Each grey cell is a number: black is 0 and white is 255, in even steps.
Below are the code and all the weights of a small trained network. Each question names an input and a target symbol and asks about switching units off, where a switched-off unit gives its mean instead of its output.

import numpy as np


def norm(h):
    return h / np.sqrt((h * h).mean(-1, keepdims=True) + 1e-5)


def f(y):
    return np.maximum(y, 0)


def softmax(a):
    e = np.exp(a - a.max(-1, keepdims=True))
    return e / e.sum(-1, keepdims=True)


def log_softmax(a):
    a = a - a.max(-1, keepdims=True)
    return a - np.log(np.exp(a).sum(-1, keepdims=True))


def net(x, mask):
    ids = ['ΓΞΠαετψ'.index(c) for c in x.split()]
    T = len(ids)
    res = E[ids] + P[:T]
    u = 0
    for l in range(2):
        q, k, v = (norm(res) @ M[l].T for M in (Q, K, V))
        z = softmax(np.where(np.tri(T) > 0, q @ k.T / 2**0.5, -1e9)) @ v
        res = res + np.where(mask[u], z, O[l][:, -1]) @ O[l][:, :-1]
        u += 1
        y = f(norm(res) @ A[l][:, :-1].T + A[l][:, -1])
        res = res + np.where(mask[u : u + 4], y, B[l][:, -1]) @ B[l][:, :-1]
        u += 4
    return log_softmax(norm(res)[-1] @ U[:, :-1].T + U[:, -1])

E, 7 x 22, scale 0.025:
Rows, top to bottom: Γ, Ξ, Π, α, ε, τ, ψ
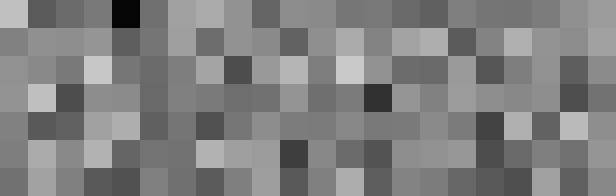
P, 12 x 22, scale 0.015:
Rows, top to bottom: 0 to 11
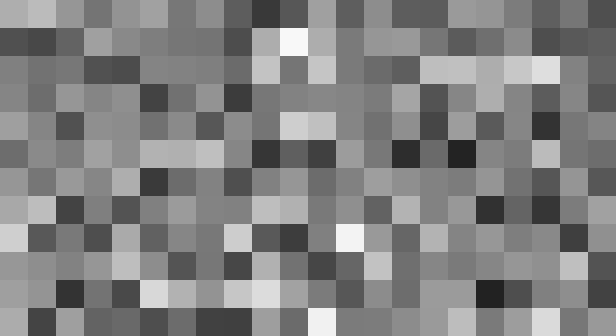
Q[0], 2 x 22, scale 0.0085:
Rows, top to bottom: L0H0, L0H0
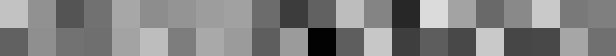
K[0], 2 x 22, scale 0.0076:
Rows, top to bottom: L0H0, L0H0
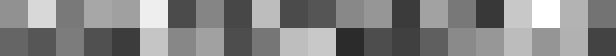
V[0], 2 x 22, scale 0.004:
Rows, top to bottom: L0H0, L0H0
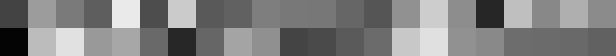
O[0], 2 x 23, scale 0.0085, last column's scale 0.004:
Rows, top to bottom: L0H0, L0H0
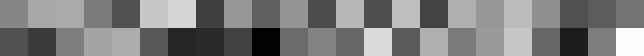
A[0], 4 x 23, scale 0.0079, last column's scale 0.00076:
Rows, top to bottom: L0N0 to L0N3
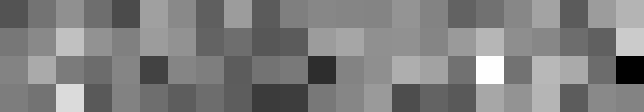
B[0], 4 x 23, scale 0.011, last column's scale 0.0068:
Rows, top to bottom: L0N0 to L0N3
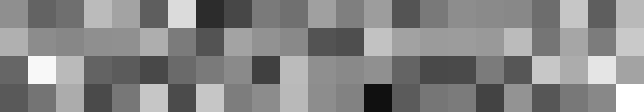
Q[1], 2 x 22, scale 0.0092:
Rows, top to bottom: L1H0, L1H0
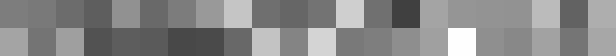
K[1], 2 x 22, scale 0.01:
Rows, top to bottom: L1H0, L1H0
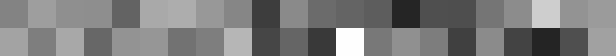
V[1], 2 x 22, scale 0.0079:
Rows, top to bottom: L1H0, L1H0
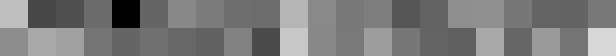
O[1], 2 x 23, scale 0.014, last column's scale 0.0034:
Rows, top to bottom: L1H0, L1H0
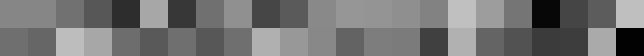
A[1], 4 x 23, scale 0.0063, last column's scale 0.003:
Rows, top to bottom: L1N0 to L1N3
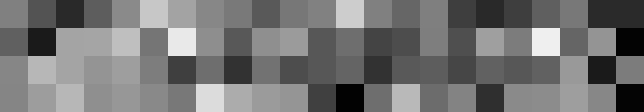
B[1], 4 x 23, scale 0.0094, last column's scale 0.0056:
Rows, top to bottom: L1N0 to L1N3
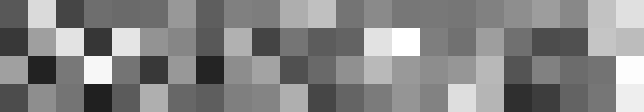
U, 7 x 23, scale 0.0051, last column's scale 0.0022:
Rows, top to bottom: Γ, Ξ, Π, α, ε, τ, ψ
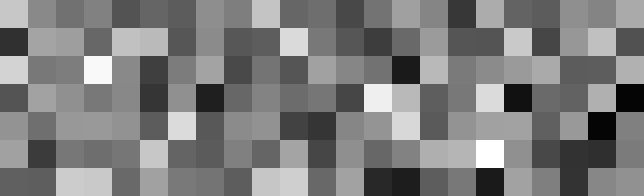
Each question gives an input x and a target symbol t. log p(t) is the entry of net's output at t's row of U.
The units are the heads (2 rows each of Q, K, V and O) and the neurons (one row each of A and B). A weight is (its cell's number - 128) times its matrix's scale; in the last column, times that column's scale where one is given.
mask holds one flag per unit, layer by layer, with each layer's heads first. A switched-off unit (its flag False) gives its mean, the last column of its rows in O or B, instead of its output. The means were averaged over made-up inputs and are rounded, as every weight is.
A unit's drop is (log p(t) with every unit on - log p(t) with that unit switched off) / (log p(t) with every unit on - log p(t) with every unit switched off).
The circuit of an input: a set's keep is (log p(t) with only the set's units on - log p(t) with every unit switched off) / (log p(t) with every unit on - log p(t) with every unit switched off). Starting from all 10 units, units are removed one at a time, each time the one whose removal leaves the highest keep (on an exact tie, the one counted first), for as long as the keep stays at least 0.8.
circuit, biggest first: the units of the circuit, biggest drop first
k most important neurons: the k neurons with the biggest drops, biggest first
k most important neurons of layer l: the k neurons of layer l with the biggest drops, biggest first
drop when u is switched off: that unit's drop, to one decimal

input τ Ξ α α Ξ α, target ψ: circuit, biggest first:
(L0N2 L1H0)
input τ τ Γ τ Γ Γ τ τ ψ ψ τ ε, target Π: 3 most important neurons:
(L0N3 L1N3 L1N1)
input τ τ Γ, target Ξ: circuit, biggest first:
(L1H0 L1N1 L0H0 L0N3)
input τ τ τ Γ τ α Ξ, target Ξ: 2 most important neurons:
(L0N3 L0N2)
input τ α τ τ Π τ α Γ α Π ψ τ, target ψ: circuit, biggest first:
(L1H0 L0N2)
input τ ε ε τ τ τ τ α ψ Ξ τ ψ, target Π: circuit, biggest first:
(L0N0 L1N3)
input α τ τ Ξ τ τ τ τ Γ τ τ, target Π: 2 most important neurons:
(L0N3 L1N3)
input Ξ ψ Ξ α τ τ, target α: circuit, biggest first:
(L1N1 L1H0 L1N2)
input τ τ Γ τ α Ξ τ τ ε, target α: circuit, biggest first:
(L1H0 L1N1)
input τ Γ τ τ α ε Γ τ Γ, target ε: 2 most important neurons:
(L0N3 L0N0)
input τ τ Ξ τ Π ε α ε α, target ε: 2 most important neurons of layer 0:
(L0N3 L0N1)
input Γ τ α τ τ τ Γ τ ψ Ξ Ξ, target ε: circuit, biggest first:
(L0H0 L0N0)
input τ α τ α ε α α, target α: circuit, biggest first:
(L0N2 L0N3)
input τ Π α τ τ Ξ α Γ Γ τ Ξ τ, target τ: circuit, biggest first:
(L1H0)
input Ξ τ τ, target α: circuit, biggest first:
(L1H0 L1N1)
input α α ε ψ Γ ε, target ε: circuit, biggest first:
(L0H0)
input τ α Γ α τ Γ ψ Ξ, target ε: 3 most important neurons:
(L0N3 L0N0 L0N2)
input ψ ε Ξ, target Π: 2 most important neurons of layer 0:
(L0N0 L0N3)
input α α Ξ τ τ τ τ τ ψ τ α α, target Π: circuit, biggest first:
(L1N3 L1N1)
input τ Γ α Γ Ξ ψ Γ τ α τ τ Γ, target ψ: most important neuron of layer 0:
(L0N2)
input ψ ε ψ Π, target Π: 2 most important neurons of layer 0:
(L0N3 L0N2)
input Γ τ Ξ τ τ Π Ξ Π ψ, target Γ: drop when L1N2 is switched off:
0.1
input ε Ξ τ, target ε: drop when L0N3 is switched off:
0.2
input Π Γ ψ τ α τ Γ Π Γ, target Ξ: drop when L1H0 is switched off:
0.3
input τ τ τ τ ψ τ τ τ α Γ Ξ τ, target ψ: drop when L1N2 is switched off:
0.0
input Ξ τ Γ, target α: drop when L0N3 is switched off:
0.1
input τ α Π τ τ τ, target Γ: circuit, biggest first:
(L0H0)
